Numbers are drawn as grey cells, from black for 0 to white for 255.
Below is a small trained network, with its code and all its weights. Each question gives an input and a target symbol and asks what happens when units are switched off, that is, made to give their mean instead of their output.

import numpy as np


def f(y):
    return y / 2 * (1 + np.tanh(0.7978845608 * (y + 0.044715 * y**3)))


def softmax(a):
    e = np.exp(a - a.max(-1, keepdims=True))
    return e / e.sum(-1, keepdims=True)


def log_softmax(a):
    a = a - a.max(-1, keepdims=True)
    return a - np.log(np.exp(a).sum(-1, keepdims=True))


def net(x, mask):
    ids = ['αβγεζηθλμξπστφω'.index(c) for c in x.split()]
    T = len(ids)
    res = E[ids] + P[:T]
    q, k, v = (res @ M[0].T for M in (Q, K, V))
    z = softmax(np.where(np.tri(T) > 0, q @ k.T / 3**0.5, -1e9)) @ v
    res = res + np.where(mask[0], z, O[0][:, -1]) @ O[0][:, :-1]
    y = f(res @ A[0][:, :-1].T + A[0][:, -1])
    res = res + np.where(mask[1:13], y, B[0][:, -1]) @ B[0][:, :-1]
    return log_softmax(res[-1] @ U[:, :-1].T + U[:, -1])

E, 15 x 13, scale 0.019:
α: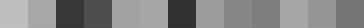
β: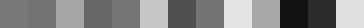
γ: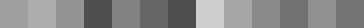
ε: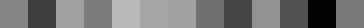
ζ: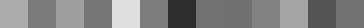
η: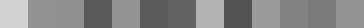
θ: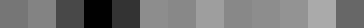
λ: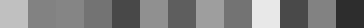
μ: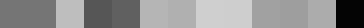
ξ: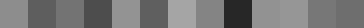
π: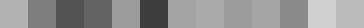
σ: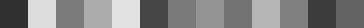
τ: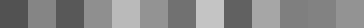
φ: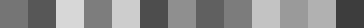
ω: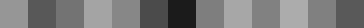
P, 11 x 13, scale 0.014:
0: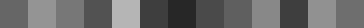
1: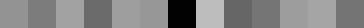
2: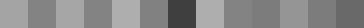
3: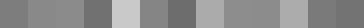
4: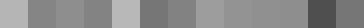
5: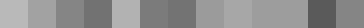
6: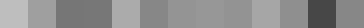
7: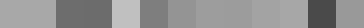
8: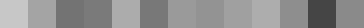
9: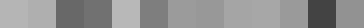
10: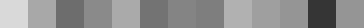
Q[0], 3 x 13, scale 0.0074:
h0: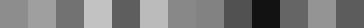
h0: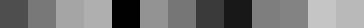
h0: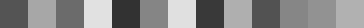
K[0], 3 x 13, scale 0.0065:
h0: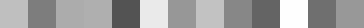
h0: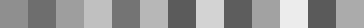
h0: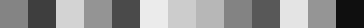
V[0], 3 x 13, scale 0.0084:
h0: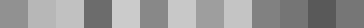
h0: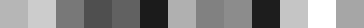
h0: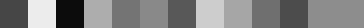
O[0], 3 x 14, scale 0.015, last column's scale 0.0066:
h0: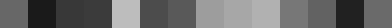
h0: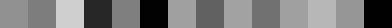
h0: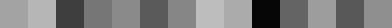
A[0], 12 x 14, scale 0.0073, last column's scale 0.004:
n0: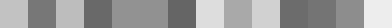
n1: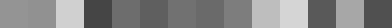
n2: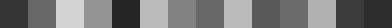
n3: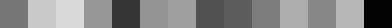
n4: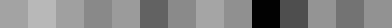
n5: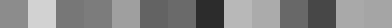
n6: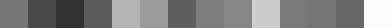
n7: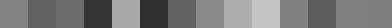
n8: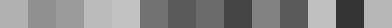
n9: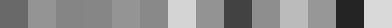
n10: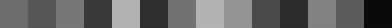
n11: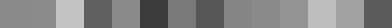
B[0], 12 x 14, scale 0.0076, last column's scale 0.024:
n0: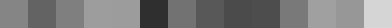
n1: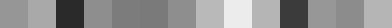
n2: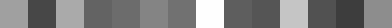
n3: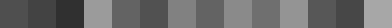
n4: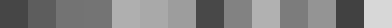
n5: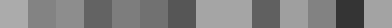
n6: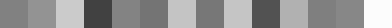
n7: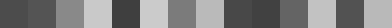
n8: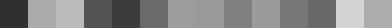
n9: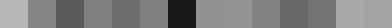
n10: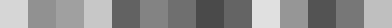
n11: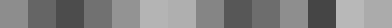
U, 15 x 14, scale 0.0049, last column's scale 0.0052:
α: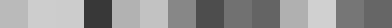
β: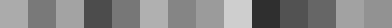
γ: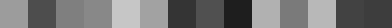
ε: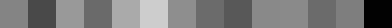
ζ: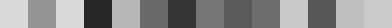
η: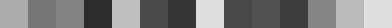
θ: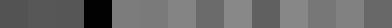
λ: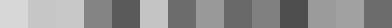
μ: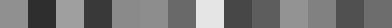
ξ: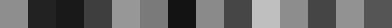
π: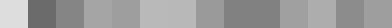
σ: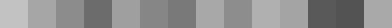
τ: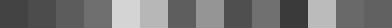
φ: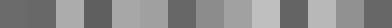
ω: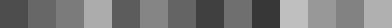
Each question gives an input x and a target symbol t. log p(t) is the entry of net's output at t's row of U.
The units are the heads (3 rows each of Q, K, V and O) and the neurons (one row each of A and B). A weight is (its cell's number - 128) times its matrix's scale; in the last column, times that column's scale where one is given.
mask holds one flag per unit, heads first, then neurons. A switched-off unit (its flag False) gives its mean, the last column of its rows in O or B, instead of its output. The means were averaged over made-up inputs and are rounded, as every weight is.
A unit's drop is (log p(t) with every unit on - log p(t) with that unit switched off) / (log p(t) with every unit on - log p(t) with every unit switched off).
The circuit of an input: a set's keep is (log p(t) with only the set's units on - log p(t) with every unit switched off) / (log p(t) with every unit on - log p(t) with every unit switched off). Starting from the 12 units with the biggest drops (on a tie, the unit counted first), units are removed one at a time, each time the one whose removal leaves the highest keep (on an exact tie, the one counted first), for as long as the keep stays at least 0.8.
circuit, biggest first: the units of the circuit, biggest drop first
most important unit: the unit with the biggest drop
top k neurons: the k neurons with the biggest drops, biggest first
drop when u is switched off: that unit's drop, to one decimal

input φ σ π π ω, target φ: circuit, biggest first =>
h0, n1, n6
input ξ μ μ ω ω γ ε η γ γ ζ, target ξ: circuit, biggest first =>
h0, n6, n3
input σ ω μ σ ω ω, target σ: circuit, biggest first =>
h0, n10, n6
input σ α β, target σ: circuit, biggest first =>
h0, n10
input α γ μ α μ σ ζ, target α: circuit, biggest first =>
h0, n4
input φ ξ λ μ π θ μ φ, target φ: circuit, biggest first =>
h0, n1
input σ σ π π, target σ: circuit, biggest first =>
h0, n10
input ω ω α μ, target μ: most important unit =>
n2
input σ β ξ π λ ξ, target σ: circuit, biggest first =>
h0, n10, n0
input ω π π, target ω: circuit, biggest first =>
h0, n3
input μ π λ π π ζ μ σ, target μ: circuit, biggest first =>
n7, h0
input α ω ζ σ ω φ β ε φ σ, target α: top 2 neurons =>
n4, n1
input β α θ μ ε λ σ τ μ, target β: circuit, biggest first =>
h0, n6, n10, n4
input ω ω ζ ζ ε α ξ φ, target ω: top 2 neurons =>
n3, n6
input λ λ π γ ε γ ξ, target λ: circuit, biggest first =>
h0, n4
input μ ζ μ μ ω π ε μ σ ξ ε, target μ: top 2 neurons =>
n7, n6
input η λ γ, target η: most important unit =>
n6
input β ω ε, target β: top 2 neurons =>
n6, n4
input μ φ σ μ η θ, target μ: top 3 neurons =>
n7, n1, n6
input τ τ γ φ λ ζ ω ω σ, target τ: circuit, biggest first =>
h0, n4
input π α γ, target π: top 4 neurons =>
n10, n11, n1, n7
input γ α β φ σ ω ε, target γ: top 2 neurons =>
n6, n10
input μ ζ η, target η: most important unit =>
n4
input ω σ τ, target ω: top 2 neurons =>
n3, n1
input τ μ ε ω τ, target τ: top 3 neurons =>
n4, n6, n10
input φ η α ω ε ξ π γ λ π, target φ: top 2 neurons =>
n1, n10
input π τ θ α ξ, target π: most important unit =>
h0
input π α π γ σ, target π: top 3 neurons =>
n7, n11, n10
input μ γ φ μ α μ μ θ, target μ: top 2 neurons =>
n7, n4
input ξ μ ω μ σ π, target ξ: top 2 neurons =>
n6, n3
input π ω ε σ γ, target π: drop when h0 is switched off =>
1.5
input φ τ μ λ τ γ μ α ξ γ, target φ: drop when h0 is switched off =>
1.3
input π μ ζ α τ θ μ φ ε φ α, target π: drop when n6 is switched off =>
0.2
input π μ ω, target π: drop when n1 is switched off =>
0.4
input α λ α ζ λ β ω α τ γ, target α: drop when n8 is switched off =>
0.0
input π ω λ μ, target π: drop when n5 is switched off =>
0.1
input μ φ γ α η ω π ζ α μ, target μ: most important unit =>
n7
